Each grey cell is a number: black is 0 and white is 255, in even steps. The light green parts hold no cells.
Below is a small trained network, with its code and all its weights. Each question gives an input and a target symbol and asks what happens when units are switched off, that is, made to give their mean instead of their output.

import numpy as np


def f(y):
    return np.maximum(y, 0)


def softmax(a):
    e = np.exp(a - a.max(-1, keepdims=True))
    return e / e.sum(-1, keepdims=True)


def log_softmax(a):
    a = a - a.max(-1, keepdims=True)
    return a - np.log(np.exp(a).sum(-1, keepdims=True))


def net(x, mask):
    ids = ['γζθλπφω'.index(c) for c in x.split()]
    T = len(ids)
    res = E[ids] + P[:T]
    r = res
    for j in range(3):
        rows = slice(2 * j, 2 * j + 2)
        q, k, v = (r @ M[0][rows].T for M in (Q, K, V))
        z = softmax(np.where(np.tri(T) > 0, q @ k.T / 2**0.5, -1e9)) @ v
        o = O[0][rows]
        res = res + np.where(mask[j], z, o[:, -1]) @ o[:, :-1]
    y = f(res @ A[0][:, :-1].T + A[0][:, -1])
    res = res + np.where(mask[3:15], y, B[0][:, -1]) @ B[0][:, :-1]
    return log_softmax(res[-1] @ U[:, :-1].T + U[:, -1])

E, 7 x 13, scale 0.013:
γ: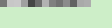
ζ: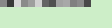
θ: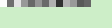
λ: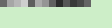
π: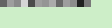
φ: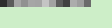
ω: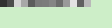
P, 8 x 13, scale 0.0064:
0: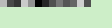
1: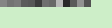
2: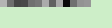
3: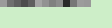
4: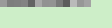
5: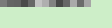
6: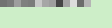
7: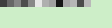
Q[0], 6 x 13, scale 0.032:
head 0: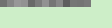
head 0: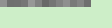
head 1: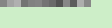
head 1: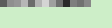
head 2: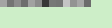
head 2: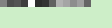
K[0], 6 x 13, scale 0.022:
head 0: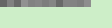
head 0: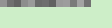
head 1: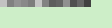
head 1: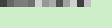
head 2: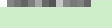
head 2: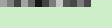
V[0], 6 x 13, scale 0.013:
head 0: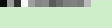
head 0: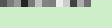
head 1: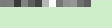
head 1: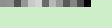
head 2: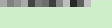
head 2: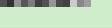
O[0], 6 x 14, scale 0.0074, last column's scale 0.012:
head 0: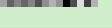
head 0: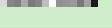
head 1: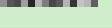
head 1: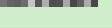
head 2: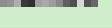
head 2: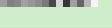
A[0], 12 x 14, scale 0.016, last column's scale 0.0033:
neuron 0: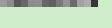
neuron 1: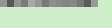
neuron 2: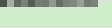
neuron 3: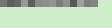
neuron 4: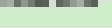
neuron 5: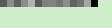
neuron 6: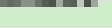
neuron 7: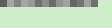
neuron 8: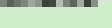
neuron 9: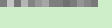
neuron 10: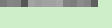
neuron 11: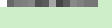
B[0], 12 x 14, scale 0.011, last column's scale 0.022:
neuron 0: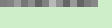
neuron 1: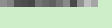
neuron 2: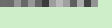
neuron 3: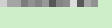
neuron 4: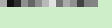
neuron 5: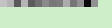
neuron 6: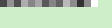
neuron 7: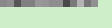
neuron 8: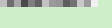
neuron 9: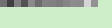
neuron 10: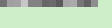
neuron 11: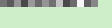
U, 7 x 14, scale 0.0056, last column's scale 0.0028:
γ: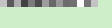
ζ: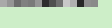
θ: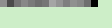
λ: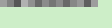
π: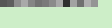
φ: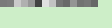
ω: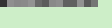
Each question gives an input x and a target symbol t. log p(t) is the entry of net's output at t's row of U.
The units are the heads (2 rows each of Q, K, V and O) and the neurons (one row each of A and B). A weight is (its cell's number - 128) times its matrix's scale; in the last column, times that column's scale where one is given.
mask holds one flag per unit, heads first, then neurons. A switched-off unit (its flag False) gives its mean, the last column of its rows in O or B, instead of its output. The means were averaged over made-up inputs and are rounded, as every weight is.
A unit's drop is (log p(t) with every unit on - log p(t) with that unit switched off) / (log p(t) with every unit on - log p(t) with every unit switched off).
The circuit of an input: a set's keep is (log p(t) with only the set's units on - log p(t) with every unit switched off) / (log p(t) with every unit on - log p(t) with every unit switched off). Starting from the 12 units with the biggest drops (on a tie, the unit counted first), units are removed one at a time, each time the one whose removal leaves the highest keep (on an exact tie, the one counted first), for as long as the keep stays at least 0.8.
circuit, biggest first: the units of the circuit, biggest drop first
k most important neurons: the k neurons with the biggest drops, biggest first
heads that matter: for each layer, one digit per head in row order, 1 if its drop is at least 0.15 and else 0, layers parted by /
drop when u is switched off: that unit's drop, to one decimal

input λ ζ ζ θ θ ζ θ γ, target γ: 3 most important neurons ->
neuron 6; neuron 2; neuron 9
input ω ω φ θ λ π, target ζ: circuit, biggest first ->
neuron 8
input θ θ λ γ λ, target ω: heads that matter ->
001
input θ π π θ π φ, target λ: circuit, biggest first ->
head 2; neuron 5; head 1; neuron 7
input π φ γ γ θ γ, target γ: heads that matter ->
111
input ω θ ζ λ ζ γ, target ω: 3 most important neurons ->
neuron 8; neuron 2; neuron 3
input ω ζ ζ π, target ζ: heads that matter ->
011
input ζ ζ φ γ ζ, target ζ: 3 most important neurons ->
neuron 8; neuron 1; neuron 10
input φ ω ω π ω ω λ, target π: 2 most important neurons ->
neuron 6; neuron 9
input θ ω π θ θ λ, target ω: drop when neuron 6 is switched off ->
0.1
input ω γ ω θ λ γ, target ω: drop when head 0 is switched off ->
0.2
